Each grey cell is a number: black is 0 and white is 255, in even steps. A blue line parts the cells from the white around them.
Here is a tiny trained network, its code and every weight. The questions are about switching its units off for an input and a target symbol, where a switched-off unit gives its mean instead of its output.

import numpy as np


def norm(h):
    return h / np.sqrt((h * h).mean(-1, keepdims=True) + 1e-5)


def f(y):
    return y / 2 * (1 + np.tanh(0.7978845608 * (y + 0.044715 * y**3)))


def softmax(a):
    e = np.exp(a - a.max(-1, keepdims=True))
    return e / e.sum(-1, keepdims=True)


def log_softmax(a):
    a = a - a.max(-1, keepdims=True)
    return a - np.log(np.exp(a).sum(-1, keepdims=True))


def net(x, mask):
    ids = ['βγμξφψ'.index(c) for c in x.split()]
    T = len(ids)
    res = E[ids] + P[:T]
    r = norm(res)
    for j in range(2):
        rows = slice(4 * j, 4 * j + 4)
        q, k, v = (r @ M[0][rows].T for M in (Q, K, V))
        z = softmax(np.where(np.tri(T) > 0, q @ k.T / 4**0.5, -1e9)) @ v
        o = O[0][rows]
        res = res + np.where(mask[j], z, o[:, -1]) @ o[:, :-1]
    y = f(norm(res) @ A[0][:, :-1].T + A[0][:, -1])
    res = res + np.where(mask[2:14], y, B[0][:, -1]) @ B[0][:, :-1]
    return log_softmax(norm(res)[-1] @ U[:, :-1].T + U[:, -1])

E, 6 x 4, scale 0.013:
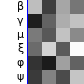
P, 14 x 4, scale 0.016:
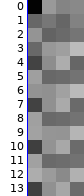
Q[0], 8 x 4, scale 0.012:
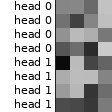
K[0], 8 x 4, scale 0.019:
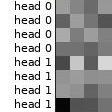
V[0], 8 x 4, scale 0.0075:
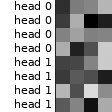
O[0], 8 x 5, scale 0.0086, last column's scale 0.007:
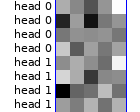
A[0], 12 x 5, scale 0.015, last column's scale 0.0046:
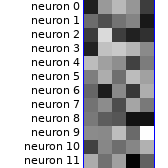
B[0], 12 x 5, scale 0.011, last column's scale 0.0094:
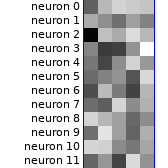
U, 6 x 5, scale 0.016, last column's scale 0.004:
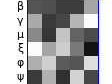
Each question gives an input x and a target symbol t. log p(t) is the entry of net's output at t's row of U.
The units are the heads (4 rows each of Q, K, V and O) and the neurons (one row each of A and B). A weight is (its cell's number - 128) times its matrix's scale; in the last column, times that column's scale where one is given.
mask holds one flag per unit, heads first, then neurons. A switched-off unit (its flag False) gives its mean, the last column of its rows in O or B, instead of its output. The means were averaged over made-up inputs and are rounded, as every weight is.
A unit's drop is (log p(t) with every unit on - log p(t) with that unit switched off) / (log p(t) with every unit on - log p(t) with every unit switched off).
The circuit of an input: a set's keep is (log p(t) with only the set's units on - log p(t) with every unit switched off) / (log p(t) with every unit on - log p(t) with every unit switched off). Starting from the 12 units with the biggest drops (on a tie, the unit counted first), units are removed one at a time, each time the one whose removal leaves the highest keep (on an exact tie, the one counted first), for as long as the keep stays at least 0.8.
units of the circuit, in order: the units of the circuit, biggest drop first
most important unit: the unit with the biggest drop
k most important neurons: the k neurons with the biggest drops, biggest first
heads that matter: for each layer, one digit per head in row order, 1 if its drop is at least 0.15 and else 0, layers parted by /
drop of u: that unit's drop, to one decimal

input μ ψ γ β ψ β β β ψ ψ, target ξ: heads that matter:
01
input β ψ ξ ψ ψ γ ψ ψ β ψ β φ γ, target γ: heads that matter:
00
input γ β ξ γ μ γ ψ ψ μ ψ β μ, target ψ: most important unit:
neuron 6
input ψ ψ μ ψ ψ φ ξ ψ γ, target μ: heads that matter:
11
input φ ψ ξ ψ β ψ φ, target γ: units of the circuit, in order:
head 1; neuron 9; neuron 2
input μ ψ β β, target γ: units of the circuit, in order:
head 1; neuron 2; neuron 6
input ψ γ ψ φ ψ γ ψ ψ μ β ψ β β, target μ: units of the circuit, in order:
head 1; head 0
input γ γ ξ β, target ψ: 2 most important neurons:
neuron 0; neuron 7
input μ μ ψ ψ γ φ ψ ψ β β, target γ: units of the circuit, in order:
head 1; neuron 2
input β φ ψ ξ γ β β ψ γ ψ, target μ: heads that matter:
00
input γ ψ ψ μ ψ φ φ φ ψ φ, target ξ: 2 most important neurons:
neuron 3; neuron 10
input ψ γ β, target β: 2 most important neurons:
neuron 6; neuron 0
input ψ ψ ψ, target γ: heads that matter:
01
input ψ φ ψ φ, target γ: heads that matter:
11
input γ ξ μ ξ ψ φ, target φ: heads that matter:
00
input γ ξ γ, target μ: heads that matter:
01
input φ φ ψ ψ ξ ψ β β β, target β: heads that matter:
01
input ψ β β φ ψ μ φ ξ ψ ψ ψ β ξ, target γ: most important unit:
head 1
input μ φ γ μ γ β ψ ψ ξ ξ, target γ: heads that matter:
01
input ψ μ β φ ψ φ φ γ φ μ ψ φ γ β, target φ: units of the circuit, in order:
neuron 9
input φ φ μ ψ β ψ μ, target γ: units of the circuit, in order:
head 1; neuron 3; neuron 2
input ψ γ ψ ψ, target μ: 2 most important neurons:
neuron 7; neuron 5
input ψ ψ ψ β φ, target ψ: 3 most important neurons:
neuron 11; neuron 4; neuron 10
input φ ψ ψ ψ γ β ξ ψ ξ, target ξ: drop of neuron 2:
0.2
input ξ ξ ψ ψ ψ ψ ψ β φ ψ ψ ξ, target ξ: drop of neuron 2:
0.1
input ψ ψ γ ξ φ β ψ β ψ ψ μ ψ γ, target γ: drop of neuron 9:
0.2
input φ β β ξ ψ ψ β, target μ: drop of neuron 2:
0.2
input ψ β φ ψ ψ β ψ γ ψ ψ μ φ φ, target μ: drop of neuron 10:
-0.1
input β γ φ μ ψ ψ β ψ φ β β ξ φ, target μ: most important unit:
neuron 7
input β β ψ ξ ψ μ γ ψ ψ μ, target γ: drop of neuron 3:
0.4
